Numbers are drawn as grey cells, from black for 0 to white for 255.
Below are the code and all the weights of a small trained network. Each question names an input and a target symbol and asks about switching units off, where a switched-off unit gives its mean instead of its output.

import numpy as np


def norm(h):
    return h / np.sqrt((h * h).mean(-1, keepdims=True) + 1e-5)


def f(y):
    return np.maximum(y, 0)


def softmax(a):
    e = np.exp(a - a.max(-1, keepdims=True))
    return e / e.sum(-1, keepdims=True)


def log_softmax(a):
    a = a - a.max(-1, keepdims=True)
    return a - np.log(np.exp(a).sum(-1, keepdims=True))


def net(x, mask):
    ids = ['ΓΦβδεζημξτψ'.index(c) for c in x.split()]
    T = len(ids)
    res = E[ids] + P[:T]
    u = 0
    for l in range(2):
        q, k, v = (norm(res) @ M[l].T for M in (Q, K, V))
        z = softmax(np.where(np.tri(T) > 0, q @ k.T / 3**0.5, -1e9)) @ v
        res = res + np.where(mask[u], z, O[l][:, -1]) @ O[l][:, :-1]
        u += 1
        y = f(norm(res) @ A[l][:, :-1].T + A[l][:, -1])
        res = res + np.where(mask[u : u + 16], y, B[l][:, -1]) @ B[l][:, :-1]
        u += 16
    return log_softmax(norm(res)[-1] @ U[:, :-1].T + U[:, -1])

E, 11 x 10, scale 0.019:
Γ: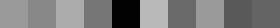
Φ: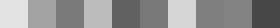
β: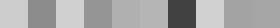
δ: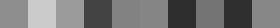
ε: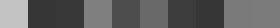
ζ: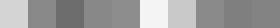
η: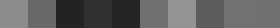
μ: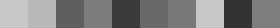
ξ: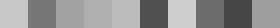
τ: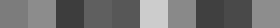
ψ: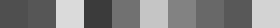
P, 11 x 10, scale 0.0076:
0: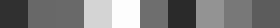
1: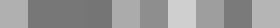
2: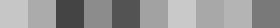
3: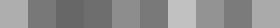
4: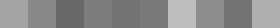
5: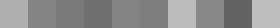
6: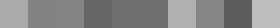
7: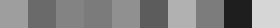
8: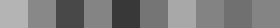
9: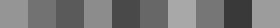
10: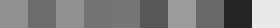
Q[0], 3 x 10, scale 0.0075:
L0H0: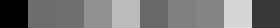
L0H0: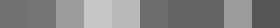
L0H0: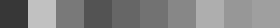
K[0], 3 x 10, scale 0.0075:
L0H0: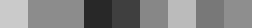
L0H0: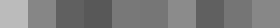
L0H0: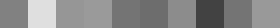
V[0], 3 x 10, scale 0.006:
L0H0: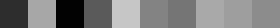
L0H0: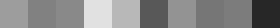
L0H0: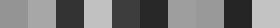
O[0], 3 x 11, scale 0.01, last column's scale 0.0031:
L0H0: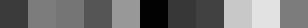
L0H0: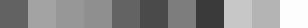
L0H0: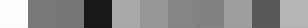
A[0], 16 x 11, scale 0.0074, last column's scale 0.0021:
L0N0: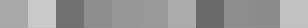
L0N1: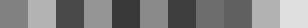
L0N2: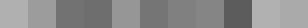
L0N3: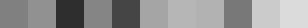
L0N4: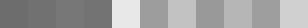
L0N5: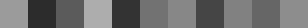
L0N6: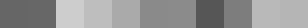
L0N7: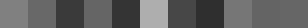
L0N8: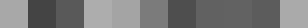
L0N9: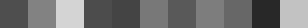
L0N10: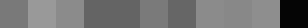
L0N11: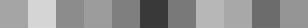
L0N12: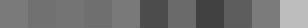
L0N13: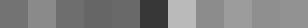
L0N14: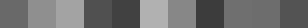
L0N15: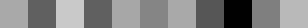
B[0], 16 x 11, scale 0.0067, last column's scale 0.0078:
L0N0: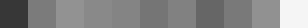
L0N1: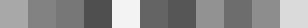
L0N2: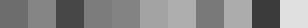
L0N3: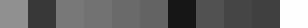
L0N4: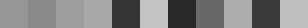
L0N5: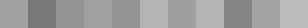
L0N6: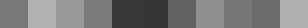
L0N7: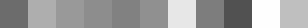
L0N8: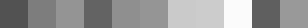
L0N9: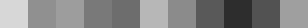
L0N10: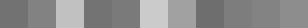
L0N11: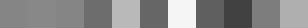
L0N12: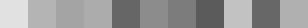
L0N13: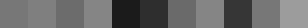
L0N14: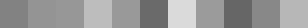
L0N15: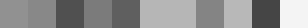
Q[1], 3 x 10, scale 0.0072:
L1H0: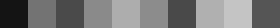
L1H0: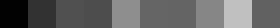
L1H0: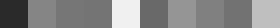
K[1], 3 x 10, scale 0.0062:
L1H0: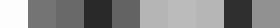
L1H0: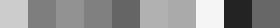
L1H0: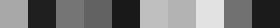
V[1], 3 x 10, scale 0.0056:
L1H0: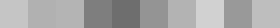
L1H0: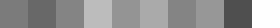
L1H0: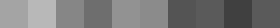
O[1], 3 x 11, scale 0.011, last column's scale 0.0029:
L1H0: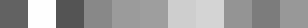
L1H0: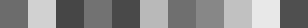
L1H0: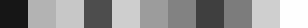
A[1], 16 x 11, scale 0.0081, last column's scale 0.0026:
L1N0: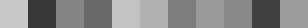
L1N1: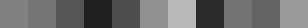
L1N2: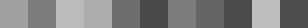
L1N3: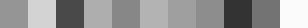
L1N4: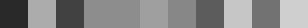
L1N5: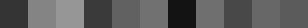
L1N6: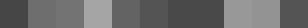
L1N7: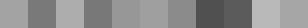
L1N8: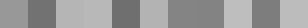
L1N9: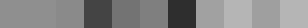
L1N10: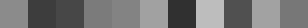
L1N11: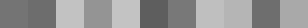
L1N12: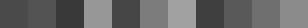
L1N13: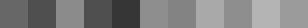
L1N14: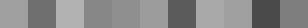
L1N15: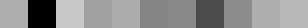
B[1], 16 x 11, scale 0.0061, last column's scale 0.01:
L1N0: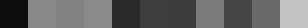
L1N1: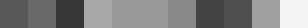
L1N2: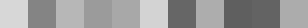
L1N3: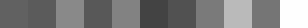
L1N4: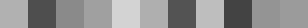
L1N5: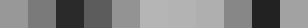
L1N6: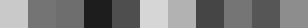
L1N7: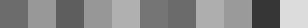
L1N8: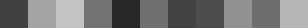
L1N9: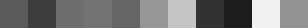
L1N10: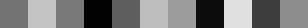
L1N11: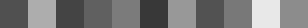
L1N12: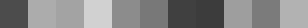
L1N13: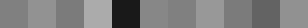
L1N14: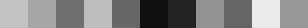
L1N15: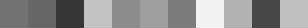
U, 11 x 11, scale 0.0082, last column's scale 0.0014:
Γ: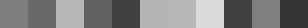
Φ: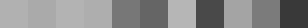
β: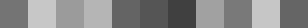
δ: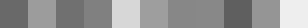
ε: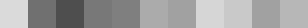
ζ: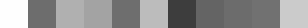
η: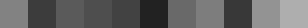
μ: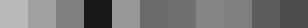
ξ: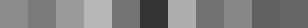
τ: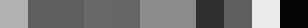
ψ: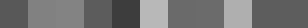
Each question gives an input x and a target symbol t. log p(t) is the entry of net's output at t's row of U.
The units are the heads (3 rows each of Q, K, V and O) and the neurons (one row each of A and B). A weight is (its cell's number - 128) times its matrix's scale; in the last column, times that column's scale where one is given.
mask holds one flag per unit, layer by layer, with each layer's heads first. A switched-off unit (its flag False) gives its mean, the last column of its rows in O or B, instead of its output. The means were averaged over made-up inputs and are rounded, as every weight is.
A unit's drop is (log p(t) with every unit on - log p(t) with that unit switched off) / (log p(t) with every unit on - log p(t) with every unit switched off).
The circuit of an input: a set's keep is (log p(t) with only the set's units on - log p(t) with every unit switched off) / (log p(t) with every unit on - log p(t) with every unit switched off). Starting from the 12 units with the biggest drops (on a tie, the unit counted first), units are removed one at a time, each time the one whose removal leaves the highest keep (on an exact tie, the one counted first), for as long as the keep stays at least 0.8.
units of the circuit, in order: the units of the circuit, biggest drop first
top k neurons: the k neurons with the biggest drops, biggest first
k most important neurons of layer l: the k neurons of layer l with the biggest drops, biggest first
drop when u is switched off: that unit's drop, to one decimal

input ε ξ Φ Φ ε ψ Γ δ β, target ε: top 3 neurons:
(L0N7; L0N3; L0N5)
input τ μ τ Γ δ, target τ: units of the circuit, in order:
(L1N9; L1H0; L0N7)
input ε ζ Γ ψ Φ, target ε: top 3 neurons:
(L0N7; L0N5; L0N3)
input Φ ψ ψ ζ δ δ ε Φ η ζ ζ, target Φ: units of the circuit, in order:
(L0H0)
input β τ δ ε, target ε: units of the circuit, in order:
(L0N5; L0N8)
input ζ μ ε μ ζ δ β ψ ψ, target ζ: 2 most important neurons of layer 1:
(L1N2; L1N0)
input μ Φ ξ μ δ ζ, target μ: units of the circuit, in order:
(L0H0; L1N0)
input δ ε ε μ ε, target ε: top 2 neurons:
(L1N15; L0N7)
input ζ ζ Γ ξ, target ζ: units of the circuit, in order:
(L0H0; L1H0; L1N2; L0N7)
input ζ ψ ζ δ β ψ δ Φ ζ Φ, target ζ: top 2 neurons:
(L1N2; L0N15)
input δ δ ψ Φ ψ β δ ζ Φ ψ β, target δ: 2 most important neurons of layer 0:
(L0N12; L0N9)
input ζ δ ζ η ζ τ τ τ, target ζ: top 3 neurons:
(L1N2; L0N12; L0N3)
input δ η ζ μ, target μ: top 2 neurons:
(L0N1; L1N5)
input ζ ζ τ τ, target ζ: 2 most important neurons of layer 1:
(L1N2; L1N6)
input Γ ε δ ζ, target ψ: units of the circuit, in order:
(L1N0; L1N8)
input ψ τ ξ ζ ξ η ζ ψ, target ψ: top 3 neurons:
(L0N15; L0N7; L0N11)
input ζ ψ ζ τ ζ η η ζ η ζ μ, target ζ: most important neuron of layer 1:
(L1N2)
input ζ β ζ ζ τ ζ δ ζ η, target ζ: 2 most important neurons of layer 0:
(L0N5; L0N12)
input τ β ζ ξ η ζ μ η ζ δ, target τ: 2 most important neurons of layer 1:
(L1N9; L1N15)
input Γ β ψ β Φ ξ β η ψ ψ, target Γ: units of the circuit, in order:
(L0H0)
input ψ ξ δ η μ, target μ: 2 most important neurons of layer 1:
(L1N10; L1N1)
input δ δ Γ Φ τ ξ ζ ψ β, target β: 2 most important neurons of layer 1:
(L1N14; L1N11)
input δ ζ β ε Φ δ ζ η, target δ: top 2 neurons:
(L0N12; L0N5)
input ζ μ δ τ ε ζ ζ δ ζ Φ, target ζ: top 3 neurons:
(L1N2; L0N5; L0N15)
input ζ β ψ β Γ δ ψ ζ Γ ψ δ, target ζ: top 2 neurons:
(L0N12; L0N9)
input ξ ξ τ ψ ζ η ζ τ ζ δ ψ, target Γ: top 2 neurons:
(L0N3; L0N14)
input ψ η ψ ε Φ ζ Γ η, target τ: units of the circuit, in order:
(L0N7)
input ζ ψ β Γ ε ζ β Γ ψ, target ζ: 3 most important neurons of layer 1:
(L1N2; L1N0; L1N12)
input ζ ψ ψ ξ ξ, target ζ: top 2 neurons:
(L1N2; L0N7)
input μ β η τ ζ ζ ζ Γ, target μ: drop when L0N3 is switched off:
0.0
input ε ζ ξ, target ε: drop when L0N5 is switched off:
0.4
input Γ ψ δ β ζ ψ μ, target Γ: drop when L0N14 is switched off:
-0.1
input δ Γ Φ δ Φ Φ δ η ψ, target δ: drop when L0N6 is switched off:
-0.1
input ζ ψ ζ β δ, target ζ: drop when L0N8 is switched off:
0.1
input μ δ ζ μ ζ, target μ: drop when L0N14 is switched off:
0.0
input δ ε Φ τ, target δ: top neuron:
(L1N7)
